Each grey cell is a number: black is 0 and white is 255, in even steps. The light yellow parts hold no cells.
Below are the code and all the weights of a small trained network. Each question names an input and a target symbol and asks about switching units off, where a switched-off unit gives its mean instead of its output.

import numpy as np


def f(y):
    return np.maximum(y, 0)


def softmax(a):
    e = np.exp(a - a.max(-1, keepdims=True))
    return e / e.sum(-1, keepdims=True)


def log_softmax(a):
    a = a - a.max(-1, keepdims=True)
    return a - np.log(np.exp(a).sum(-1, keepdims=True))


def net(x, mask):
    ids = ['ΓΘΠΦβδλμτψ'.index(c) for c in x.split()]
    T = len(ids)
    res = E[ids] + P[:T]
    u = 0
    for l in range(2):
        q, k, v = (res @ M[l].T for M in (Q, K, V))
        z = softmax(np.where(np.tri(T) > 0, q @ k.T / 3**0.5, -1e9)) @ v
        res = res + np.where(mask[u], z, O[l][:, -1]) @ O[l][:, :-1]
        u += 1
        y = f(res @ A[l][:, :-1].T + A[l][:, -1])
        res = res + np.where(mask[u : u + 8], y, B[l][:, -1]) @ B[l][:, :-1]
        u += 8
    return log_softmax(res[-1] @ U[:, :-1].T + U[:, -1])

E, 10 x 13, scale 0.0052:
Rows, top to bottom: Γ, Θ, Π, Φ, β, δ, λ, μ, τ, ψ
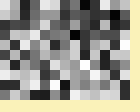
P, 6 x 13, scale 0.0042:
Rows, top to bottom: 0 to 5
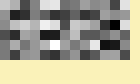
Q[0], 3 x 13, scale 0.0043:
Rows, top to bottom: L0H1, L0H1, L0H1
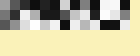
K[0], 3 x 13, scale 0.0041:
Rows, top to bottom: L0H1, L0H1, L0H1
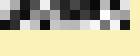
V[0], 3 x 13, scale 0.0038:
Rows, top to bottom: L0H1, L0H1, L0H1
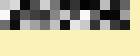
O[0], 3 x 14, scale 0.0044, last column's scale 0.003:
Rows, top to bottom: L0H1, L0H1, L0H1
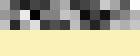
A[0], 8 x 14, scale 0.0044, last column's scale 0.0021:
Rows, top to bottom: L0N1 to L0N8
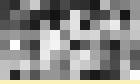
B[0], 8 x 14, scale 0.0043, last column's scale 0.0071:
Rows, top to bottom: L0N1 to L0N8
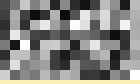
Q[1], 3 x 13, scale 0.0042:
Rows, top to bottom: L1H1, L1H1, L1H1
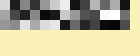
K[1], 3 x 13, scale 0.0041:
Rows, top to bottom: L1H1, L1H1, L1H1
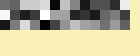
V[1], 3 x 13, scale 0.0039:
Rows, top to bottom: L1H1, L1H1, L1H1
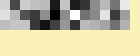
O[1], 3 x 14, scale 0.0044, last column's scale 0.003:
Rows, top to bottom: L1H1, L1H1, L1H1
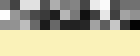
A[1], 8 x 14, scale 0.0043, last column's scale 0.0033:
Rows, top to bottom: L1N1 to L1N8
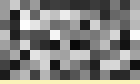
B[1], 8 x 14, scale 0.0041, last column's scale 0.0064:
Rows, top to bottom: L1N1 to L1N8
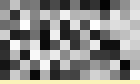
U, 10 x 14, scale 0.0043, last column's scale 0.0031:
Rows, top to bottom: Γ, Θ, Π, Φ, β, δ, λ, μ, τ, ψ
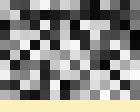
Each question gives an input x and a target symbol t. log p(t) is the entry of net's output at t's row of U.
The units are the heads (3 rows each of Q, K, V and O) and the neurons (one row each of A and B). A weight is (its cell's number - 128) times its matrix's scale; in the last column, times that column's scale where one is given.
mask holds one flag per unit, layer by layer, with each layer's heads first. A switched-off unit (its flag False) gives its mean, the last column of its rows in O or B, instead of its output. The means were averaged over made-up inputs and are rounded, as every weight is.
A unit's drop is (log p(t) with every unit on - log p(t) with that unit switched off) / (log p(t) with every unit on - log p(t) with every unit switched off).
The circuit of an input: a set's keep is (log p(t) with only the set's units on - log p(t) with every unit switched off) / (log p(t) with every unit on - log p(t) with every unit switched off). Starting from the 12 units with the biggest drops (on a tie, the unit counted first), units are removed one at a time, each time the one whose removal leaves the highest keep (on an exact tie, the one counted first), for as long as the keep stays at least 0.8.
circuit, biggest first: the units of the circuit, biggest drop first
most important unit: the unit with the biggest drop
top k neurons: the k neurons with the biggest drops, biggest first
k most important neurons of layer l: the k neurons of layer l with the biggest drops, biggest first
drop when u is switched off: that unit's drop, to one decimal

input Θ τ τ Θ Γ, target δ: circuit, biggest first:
[L0H1 L1H1 L1N6]
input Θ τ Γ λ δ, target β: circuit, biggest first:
[L0H1 L0N5 L1N2]
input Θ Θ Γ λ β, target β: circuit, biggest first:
[L0H1 L1N2]
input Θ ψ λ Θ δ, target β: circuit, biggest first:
[L0N5 L0H1 L1N2]
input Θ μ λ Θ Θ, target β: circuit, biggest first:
[L0H1 L1N2 L0N5 L0N8]
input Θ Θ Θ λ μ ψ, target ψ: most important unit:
L0N2
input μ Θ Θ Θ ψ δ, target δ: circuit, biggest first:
[L0N3 L1N6]
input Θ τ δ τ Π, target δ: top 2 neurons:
[L1N6 L0N5]
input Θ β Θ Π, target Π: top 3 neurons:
[L0N1 L0N3 L0N2]
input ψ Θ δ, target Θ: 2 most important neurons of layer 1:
[L1N1 L1N2]
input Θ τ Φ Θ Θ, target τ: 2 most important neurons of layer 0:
[L0N5 L0N3]
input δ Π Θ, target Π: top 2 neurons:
[L0N5 L1N8]
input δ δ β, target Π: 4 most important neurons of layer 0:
[L0N6 L0N4 L0N8 L0N7]
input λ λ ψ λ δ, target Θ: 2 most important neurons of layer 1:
[L1N1 L1N7]
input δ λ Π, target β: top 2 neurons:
[L1N2 L0N8]
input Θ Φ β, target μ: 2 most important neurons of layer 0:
[L0N1 L0N2]
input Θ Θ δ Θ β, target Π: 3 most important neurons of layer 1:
[L1N8 L1N1 L1N4]
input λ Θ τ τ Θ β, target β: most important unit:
L1N7
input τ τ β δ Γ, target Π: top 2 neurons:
[L0N5 L0N4]
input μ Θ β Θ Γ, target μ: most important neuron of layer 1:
[L1N5]
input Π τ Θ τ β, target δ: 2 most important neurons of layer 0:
[L0N7 L0N5]
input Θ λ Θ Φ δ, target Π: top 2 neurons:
[L0N4 L0N8]
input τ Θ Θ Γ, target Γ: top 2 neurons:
[L0N3 L1N7]
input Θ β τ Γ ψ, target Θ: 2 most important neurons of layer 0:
[L0N4 L0N5]
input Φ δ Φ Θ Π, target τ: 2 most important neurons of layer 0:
[L0N5 L0N7]
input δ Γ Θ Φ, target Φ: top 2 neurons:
[L1N5 L0N1]
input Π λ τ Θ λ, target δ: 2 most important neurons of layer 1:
[L1N6 L1N7]
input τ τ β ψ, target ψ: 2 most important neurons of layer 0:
[L0N2 L0N8]
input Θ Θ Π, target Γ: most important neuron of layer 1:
[L1N5]
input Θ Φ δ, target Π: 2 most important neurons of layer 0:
[L0N5 L0N4]
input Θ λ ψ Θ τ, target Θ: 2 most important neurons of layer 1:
[L1N1 L1N2]
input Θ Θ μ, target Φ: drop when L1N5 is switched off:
0.2
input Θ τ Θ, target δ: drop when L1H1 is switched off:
0.4
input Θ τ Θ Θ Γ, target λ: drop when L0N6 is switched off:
0.1
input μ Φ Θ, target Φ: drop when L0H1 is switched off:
0.3
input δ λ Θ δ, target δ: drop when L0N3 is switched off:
0.3
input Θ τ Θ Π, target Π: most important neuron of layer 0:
[L0N1]
